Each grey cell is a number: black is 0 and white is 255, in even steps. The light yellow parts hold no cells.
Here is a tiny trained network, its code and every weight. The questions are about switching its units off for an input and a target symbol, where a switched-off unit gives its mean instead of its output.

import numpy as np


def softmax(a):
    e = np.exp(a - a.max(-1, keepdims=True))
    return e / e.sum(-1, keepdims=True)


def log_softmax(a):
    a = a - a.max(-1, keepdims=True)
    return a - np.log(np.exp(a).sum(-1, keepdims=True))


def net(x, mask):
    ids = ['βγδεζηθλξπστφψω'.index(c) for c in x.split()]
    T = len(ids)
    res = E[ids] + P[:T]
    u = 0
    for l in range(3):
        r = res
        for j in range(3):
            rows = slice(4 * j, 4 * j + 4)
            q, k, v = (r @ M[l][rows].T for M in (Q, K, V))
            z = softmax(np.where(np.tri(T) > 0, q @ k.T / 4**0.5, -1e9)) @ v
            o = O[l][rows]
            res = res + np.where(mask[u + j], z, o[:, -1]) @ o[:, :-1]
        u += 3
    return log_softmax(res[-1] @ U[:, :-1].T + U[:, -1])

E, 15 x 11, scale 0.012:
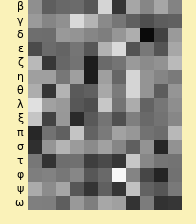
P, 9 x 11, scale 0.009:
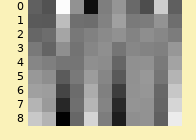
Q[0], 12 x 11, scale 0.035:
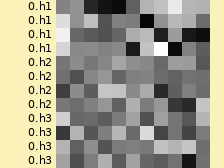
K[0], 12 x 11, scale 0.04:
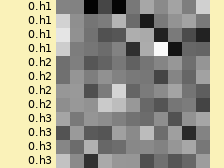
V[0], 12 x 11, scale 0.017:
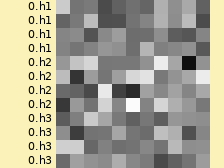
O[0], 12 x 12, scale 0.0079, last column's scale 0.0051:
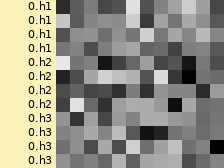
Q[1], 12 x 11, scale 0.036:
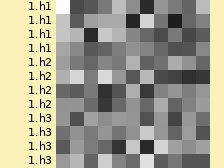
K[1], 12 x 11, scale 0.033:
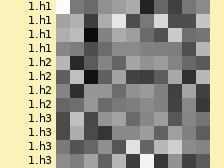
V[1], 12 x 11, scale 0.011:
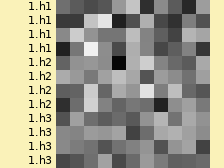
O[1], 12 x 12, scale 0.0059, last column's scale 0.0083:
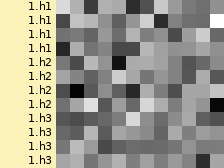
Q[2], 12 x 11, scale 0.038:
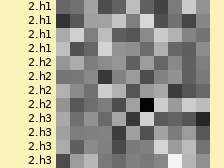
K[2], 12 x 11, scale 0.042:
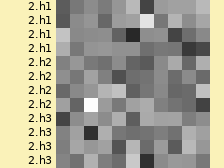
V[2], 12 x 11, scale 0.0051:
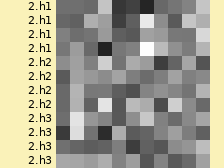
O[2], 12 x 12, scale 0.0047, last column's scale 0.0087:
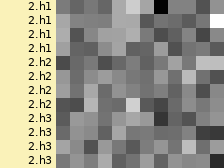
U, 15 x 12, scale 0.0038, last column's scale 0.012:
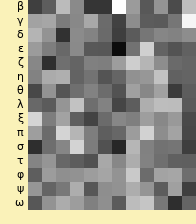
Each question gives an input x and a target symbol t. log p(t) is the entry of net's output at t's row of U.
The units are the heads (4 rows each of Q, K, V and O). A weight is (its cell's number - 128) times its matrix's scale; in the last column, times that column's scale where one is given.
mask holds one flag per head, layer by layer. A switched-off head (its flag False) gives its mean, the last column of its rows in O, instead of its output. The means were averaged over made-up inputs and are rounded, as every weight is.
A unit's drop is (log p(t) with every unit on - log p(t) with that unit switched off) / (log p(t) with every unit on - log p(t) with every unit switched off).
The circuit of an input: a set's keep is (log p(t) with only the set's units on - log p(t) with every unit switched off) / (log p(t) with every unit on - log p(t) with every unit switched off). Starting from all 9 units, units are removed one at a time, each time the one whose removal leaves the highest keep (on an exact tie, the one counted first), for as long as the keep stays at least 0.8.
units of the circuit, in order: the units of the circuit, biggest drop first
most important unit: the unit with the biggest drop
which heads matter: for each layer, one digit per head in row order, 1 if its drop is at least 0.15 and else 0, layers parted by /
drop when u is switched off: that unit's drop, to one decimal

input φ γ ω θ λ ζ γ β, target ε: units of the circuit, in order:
[0.h2 1.h1]
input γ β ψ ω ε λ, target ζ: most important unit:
0.h1
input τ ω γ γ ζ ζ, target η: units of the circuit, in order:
[0.h1 1.h2 0.h2 0.h3]
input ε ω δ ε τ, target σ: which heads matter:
111 / 100 / 000
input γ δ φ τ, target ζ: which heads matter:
101 / 000 / 000
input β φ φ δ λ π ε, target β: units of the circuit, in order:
[0.h1 1.h2]
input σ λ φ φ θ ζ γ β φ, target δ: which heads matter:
011 / 100 / 100
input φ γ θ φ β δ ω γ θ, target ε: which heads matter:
010 / 100 / 000
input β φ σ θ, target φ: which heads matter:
110 / 000 / 000
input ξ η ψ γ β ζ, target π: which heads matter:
010 / 000 / 000
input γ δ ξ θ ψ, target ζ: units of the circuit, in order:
[0.h1 0.h3 1.h1]
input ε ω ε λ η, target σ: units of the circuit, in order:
[0.h2 0.h1 1.h1]
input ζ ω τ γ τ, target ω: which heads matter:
110 / 010 / 000
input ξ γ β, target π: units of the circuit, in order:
[0.h2 1.h3]
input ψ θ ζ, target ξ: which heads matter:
110 / 000 / 000
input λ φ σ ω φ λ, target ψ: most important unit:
0.h1
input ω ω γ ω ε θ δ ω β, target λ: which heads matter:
011 / 000 / 000
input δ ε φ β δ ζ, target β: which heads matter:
001 / 100 / 000
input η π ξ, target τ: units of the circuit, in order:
[0.h1 0.h2 1.h2 0.h3]
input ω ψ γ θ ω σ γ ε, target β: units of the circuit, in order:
[0.h1]
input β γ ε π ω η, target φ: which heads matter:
010 / 000 / 000
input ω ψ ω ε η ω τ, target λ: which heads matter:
111 / 000 / 000
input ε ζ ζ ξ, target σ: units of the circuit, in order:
[0.h1 0.h2 1.h1]
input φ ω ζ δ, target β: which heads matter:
100 / 100 / 000
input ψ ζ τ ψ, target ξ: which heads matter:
010 / 000 / 000
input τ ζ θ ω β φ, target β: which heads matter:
100 / 110 / 000
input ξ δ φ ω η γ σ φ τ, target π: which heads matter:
110 / 000 / 000
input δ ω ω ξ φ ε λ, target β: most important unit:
0.h3
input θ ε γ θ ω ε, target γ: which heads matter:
001 / 100 / 000
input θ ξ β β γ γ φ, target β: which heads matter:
100 / 010 / 000
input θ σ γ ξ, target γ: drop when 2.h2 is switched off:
0.0
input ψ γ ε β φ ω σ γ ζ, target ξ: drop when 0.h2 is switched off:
0.9
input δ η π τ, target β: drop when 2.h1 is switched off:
-0.1
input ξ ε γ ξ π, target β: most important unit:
1.h1
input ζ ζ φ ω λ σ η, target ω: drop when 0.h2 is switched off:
0.7
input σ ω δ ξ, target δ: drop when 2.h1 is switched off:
0.1
